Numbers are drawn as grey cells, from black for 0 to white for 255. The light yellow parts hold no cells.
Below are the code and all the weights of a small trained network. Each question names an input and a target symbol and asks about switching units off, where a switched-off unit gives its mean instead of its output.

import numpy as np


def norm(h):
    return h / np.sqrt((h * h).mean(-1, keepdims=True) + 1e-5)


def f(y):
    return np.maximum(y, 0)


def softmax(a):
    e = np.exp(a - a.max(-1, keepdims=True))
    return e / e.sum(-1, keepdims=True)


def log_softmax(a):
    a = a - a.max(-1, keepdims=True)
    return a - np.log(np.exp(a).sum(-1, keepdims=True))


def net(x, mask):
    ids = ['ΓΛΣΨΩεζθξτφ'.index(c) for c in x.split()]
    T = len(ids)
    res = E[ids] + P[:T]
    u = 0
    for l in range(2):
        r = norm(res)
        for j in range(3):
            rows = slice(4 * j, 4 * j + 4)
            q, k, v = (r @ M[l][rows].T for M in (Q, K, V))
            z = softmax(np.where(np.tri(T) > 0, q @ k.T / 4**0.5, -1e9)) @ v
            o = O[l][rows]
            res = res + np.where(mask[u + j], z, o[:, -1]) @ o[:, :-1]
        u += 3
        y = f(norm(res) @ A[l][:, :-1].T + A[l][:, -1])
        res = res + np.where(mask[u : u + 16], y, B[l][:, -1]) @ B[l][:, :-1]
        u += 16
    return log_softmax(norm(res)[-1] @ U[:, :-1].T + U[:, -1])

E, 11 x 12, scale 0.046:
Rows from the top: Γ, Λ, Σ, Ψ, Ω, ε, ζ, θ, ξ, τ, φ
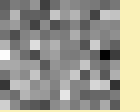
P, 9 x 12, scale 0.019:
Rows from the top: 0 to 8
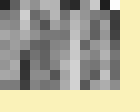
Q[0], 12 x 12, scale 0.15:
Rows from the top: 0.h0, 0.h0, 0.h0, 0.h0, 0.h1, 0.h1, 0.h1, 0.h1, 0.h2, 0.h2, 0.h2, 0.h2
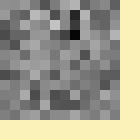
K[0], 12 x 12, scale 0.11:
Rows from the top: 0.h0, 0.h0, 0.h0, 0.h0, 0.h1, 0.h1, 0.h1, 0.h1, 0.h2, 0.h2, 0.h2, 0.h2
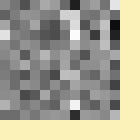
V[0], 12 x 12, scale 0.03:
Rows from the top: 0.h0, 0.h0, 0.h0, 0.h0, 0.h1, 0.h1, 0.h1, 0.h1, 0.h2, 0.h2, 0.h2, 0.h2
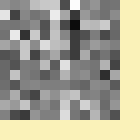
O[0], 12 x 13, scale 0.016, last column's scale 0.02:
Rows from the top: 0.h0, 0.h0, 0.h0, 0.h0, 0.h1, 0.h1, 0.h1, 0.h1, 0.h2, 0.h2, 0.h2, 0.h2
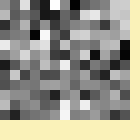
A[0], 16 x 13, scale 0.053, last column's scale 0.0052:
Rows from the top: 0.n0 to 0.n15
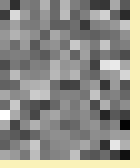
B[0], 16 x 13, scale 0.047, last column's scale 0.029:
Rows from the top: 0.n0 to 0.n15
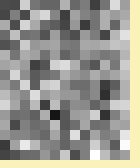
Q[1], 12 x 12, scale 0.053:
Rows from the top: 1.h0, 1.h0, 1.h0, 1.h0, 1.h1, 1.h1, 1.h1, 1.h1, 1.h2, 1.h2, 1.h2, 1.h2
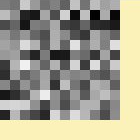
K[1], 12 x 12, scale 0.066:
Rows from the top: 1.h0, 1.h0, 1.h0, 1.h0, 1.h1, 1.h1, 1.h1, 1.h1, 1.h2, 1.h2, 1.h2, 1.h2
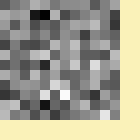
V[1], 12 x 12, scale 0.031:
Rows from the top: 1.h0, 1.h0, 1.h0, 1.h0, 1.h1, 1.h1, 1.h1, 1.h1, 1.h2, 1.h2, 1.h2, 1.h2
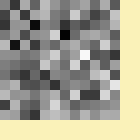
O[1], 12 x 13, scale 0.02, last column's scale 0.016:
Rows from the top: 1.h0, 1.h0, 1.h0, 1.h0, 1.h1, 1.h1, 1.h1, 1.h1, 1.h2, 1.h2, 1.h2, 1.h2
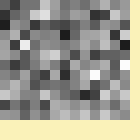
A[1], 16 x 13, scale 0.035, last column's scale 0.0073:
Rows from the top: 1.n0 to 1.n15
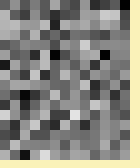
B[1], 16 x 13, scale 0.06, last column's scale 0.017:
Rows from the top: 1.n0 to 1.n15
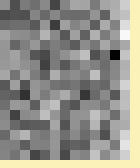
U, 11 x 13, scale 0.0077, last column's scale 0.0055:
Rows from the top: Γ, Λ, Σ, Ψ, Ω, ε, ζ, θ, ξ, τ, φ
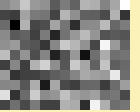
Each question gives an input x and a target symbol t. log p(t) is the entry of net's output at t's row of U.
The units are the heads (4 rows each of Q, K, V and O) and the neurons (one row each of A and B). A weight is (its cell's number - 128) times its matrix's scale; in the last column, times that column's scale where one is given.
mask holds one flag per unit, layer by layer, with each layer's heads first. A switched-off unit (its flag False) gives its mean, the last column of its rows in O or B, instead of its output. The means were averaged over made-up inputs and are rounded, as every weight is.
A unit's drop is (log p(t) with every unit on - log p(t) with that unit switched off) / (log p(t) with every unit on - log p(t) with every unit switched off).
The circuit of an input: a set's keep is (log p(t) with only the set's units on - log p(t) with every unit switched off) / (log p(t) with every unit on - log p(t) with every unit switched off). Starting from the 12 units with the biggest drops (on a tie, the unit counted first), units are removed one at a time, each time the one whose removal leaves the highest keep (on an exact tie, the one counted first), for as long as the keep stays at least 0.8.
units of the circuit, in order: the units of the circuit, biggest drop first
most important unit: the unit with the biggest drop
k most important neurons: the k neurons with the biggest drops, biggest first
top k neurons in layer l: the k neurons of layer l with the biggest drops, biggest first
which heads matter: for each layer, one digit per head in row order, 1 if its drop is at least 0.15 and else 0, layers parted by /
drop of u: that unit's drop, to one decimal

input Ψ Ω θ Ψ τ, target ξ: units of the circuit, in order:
[0.h0; 0.n3]
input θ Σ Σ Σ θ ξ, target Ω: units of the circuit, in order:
[0.h0; 0.n6]
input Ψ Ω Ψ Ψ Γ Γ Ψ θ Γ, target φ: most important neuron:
[1.n9]
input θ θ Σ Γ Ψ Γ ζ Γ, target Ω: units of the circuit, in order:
[0.h0; 0.n6]
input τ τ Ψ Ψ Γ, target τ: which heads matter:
101 / 100
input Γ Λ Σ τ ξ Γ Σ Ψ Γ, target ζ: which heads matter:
100 / 000
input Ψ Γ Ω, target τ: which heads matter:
010 / 000
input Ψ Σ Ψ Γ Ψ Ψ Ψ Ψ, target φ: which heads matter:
010 / 000
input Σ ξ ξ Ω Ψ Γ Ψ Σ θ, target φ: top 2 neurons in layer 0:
[0.n15; 0.n2]
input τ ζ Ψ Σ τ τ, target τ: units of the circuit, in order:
[0.h0; 0.n9; 0.h1]
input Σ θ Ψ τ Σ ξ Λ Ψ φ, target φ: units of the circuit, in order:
[0.h0; 0.n15]
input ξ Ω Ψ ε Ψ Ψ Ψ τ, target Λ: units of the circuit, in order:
[0.n0; 0.h1]
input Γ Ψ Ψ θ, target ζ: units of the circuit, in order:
[0.h0; 1.h1]
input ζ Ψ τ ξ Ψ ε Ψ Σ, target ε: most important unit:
0.h2
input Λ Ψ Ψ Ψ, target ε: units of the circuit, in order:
[0.h2; 0.n2]
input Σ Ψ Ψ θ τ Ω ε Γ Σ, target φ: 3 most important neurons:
[0.n15; 0.n2; 0.n7]
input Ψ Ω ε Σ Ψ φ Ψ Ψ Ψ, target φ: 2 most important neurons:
[1.n9; 0.n10]
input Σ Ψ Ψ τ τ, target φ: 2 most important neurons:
[0.n15; 1.n12]
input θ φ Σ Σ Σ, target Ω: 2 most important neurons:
[0.n6; 0.n7]
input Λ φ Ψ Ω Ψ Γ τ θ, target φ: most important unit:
0.h1
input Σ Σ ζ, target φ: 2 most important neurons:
[0.n15; 0.n2]
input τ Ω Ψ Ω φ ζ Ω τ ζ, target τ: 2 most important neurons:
[0.n9; 0.n3]
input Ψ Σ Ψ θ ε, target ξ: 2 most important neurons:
[0.n3; 1.n5]
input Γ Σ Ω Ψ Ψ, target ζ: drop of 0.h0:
0.4
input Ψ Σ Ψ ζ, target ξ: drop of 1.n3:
-0.2
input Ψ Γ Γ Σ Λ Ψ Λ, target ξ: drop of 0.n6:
-0.1
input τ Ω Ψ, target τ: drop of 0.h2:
0.3
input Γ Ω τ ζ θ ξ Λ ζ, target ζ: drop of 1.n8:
0.1
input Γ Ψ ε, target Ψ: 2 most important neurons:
[0.n11; 1.n5]
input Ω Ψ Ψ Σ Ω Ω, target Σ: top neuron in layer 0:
[0.n10]
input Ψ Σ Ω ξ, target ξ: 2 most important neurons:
[1.n6; 0.n3]
